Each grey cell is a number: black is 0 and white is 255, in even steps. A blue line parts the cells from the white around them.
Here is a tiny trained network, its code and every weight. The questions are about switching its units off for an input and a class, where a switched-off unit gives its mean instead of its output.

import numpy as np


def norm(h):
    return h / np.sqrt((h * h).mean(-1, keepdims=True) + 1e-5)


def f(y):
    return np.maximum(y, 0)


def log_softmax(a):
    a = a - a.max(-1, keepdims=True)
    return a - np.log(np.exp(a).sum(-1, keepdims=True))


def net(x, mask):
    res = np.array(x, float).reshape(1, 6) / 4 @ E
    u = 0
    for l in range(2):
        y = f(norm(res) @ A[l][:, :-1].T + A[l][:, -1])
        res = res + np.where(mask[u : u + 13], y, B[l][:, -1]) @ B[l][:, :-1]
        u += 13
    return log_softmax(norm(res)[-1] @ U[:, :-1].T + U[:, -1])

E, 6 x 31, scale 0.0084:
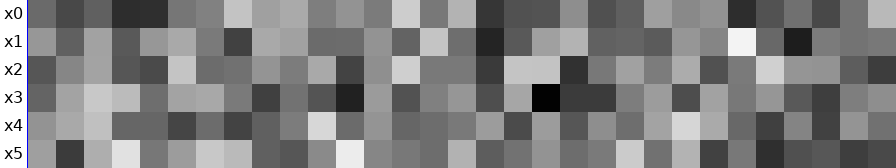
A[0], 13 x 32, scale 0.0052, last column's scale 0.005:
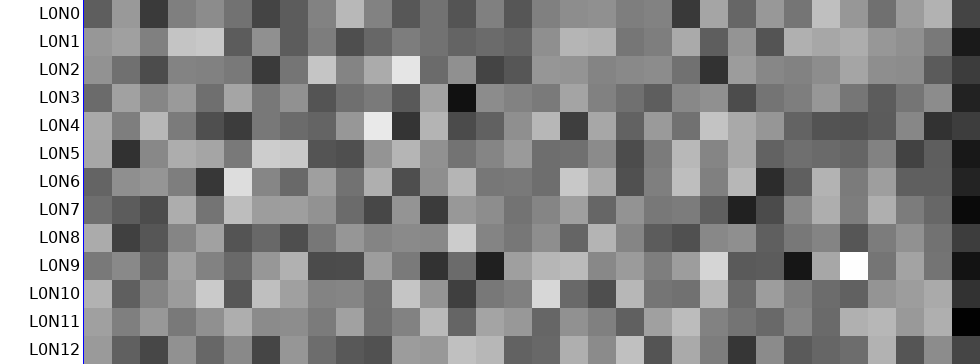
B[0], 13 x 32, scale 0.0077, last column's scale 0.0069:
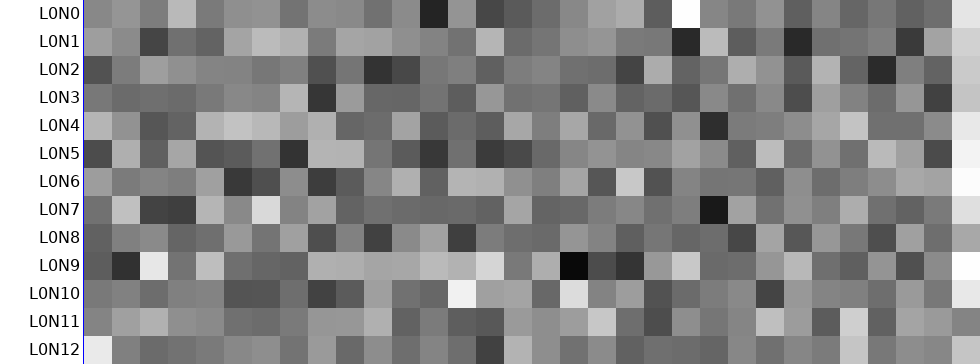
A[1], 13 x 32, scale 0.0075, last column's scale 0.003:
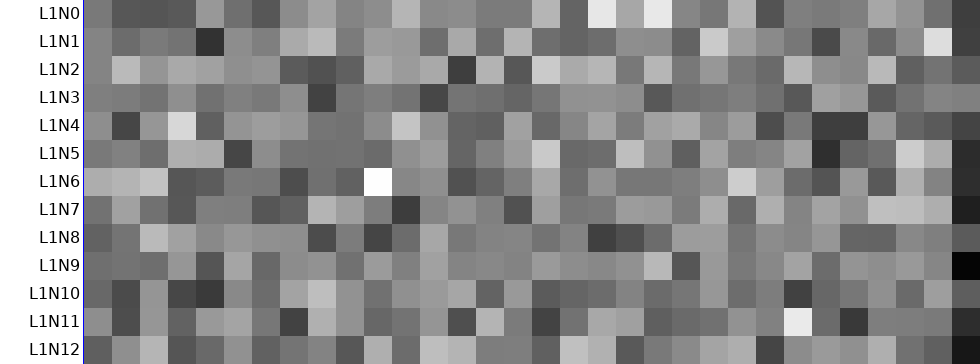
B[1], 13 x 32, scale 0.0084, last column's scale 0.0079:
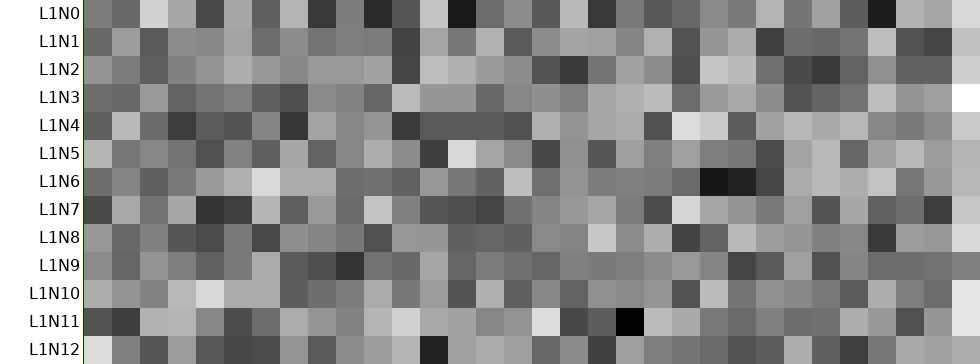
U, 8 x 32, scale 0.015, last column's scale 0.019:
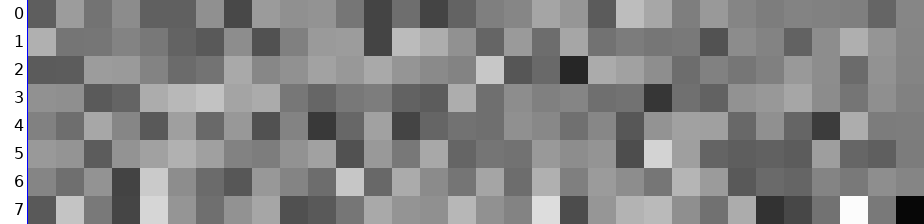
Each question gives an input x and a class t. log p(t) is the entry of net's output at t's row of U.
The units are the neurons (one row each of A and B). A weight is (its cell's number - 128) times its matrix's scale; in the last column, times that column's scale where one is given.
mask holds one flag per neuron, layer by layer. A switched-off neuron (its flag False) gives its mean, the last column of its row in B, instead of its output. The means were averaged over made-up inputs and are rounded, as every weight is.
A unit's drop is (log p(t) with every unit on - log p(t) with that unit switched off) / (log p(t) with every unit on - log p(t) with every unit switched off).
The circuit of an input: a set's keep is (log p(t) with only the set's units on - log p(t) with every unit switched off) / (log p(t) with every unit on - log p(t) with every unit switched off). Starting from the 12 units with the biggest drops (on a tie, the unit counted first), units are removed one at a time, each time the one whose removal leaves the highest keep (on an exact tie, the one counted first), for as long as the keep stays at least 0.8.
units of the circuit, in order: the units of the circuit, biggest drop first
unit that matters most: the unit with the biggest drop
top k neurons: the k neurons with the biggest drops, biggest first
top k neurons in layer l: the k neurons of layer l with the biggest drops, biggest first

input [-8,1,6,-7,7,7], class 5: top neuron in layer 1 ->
[L1N2]
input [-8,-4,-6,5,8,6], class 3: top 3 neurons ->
[L1N6, L0N4, L1N10]
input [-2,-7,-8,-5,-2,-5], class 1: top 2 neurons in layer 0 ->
[L0N10, L0N5]
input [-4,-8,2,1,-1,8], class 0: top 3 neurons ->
[L1N4, L0N5, L1N11]
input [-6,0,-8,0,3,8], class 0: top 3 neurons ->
[L1N4, L0N5, L0N6]
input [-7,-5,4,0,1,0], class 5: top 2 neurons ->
[L1N2, L0N1]
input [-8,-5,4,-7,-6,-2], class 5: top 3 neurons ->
[L1N2, L0N1, L1N8]
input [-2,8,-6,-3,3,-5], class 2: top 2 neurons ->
[L1N11, L0N6]
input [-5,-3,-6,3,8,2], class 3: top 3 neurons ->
[L1N6, L0N4, L0N6]
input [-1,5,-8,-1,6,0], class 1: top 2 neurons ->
[L1N5, L0N10]
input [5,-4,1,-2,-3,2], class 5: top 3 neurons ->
[L1N10, L1N11, L1N1]
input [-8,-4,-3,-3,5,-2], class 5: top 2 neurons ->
[L1N2, L0N1]
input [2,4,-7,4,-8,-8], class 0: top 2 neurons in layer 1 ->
[L1N7, L1N6]
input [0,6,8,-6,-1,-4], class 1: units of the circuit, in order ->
[L1N12]
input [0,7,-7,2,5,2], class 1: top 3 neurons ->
[L1N5, L0N10, L0N9]
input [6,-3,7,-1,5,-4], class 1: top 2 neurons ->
[L1N12, L0N6]
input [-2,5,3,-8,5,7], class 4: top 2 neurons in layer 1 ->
[L1N0, L1N7]
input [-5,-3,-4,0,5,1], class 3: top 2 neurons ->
[L0N4, L1N6]
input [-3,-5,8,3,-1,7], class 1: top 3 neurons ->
[L0N6, L1N12, L0N0]
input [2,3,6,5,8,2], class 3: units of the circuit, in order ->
[L1N6]
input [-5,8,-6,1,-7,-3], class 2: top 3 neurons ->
[L1N11, L0N6, L0N4]
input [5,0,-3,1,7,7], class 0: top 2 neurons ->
[L0N5, L1N4]
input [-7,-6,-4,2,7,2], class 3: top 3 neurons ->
[L1N6, L0N4, L1N11]
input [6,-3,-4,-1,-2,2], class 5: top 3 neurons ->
[L1N1, L0N6, L1N10]
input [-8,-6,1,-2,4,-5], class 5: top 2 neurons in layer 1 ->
[L1N2, L1N11]
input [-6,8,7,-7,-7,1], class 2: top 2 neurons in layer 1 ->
[L1N11, L1N5]
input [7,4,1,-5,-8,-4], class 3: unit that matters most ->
L0N7
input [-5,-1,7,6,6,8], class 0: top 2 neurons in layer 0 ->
[L0N5, L0N10]
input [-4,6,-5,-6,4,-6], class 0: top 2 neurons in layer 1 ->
[L1N7, L1N8]
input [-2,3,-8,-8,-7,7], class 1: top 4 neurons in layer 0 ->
[L0N10, L0N0, L0N4, L0N3]
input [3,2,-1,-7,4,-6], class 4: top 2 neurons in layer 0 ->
[L0N5, L0N2]
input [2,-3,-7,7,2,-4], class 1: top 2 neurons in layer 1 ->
[L1N5, L1N0]
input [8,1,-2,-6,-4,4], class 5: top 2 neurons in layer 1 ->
[L1N10, L1N1]
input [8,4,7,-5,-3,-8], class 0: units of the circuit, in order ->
[L1N7]
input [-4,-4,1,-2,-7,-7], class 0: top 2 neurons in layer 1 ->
[L1N7, L1N6]
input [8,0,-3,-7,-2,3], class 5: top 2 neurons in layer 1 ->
[L1N10, L1N1]
